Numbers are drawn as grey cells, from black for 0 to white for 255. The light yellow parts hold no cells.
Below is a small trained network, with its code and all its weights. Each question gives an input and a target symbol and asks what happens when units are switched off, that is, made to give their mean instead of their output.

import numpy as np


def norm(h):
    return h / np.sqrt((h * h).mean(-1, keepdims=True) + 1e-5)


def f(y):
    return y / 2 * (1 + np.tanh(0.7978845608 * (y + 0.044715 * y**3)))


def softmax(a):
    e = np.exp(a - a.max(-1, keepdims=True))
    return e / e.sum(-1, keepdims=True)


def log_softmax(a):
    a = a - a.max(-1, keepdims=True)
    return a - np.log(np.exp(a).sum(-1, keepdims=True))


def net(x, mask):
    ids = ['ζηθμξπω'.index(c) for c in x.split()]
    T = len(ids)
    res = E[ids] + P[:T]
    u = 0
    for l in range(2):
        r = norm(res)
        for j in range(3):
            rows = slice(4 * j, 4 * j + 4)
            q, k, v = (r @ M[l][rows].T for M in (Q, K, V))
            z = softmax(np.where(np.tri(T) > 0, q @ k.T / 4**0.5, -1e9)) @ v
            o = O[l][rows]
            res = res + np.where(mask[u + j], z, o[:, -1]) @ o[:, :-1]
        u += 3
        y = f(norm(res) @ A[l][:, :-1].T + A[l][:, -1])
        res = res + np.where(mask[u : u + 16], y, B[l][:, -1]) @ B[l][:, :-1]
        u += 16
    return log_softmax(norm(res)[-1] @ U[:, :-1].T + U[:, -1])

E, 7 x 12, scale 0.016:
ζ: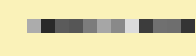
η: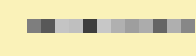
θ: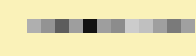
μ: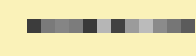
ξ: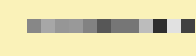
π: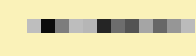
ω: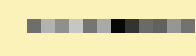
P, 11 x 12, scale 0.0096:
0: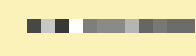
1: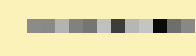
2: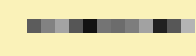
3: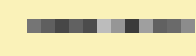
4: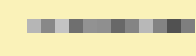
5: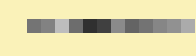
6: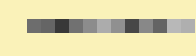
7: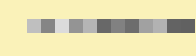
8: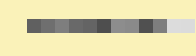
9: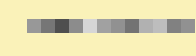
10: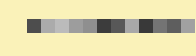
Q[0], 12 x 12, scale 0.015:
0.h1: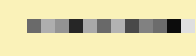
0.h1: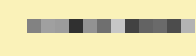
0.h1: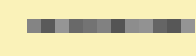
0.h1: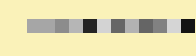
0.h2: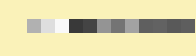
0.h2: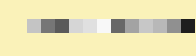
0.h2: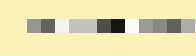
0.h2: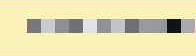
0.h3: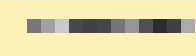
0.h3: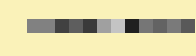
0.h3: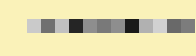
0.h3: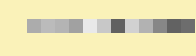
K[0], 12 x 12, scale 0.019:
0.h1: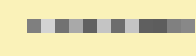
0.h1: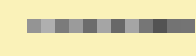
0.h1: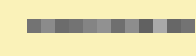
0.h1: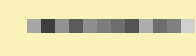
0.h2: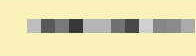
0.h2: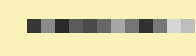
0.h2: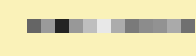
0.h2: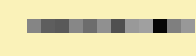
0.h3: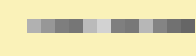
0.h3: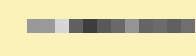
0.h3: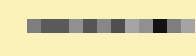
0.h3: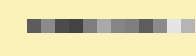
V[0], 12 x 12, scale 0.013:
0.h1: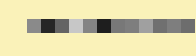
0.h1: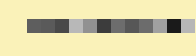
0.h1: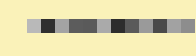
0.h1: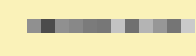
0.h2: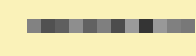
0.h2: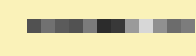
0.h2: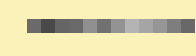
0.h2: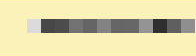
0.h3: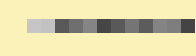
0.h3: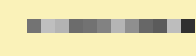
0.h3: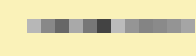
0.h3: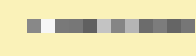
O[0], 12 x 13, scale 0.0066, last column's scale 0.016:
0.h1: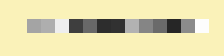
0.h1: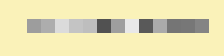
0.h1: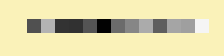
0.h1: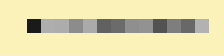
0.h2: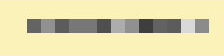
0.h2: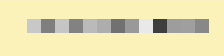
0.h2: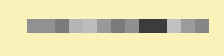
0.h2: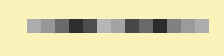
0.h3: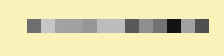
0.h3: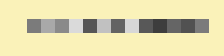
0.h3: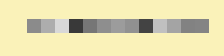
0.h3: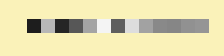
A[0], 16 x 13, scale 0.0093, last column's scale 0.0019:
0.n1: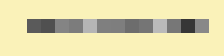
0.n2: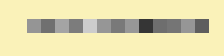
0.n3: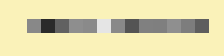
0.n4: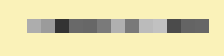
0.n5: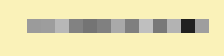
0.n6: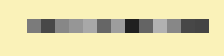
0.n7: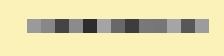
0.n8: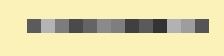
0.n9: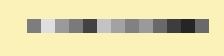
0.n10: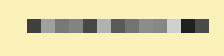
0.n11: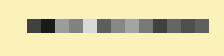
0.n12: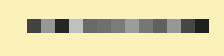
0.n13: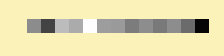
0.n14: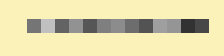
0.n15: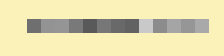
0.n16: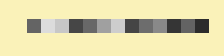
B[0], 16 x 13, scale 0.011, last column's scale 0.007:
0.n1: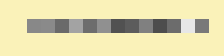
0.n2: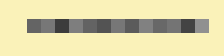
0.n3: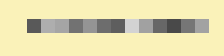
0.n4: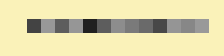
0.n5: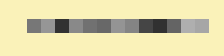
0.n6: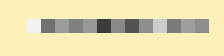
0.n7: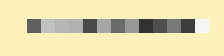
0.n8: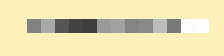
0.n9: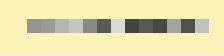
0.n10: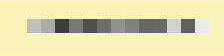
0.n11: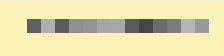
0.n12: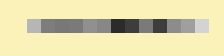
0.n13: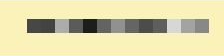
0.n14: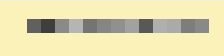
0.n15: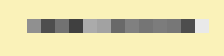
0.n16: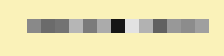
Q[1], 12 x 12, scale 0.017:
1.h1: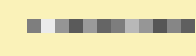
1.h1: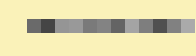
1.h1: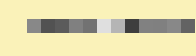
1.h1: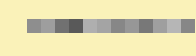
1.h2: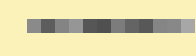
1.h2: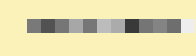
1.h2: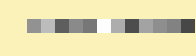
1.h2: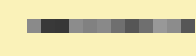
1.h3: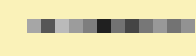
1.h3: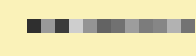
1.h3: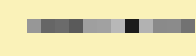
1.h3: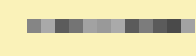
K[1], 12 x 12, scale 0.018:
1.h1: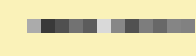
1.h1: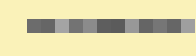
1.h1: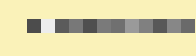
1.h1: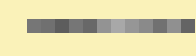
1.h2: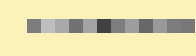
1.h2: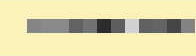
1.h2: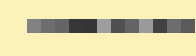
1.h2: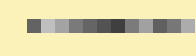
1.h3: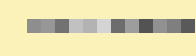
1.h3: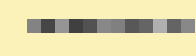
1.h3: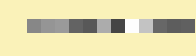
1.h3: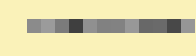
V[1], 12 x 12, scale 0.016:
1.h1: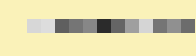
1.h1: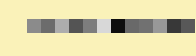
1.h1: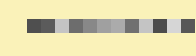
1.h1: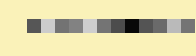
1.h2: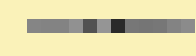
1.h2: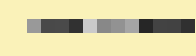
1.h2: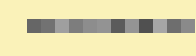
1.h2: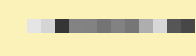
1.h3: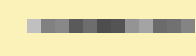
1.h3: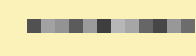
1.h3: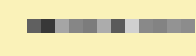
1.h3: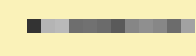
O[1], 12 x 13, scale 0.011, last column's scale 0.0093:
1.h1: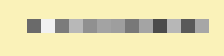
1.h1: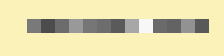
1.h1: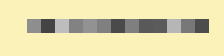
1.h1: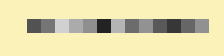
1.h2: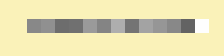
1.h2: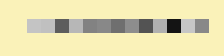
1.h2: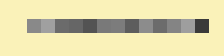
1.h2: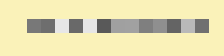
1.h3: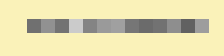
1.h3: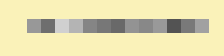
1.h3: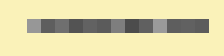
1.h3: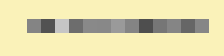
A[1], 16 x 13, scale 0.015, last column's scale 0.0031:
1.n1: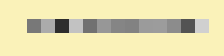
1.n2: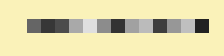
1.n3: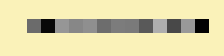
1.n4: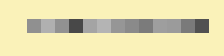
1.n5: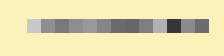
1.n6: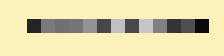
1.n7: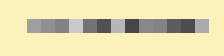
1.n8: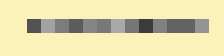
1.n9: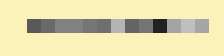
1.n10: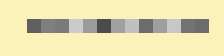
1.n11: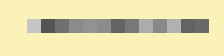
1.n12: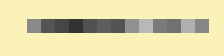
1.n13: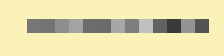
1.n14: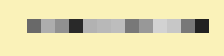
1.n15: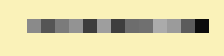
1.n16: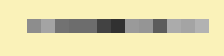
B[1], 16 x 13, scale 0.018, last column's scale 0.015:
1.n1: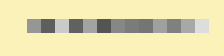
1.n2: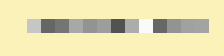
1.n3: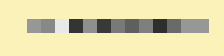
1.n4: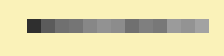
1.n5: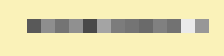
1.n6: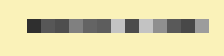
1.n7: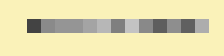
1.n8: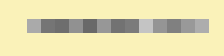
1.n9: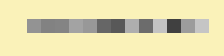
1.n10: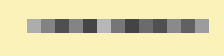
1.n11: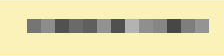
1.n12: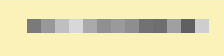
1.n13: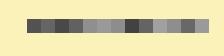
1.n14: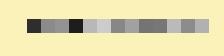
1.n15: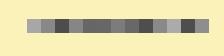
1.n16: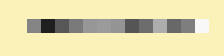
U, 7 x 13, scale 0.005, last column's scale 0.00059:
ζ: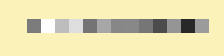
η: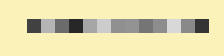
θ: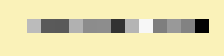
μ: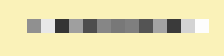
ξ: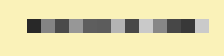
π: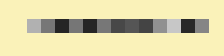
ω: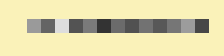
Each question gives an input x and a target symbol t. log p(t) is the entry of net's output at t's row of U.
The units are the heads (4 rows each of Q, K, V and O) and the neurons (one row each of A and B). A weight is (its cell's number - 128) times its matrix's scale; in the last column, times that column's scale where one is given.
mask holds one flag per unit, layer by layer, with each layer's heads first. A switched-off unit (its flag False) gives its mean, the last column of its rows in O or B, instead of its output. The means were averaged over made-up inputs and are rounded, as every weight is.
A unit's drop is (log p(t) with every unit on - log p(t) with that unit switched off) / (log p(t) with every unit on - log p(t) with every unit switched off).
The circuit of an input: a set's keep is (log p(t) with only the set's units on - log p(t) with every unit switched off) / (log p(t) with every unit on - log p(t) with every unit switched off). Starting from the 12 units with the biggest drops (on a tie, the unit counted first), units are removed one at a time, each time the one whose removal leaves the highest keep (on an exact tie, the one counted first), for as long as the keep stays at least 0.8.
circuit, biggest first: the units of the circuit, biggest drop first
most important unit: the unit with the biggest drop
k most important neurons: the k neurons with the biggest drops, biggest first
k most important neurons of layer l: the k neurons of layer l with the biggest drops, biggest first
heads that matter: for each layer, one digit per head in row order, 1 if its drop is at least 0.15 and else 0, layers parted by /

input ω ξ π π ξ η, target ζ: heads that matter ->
001 / 000
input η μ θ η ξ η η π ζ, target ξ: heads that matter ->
110 / 100
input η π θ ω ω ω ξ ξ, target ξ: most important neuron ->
1.n6
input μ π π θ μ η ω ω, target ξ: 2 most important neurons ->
0.n3; 0.n6
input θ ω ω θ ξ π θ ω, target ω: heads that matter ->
100 / 100
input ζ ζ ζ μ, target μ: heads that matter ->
010 / 000
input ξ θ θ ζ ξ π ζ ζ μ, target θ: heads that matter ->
100 / 100
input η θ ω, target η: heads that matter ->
000 / 000
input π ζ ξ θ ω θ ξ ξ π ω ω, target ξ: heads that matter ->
010 / 000
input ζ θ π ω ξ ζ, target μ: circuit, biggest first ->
0.h1; 1.h2
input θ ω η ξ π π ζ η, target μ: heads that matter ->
011 / 001
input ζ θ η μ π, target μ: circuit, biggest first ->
0.h2; 1.h2
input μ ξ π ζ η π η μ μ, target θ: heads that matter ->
001 / 000
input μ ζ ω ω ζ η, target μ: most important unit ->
0.h2
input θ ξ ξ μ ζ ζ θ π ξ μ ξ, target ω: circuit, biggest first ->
0.h1; 0.n13; 1.h1
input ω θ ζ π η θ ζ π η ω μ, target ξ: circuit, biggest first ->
0.h3; 1.n6
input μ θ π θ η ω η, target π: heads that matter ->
110 / 110
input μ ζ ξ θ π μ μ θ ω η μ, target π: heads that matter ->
010 / 010
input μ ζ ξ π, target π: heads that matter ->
110 / 010
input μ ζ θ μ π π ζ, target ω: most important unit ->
0.h3
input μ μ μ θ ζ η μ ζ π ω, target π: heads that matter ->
100 / 010
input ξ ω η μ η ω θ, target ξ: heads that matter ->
100 / 000
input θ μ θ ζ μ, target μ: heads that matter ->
110 / 000
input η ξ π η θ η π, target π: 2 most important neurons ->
0.n8; 0.n9
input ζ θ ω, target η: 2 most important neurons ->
0.n8; 1.n14
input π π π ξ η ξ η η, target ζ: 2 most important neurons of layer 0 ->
0.n8; 0.n2
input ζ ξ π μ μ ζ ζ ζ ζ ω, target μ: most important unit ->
0.h2
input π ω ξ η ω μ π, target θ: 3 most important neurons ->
0.n8; 1.n11; 1.n7
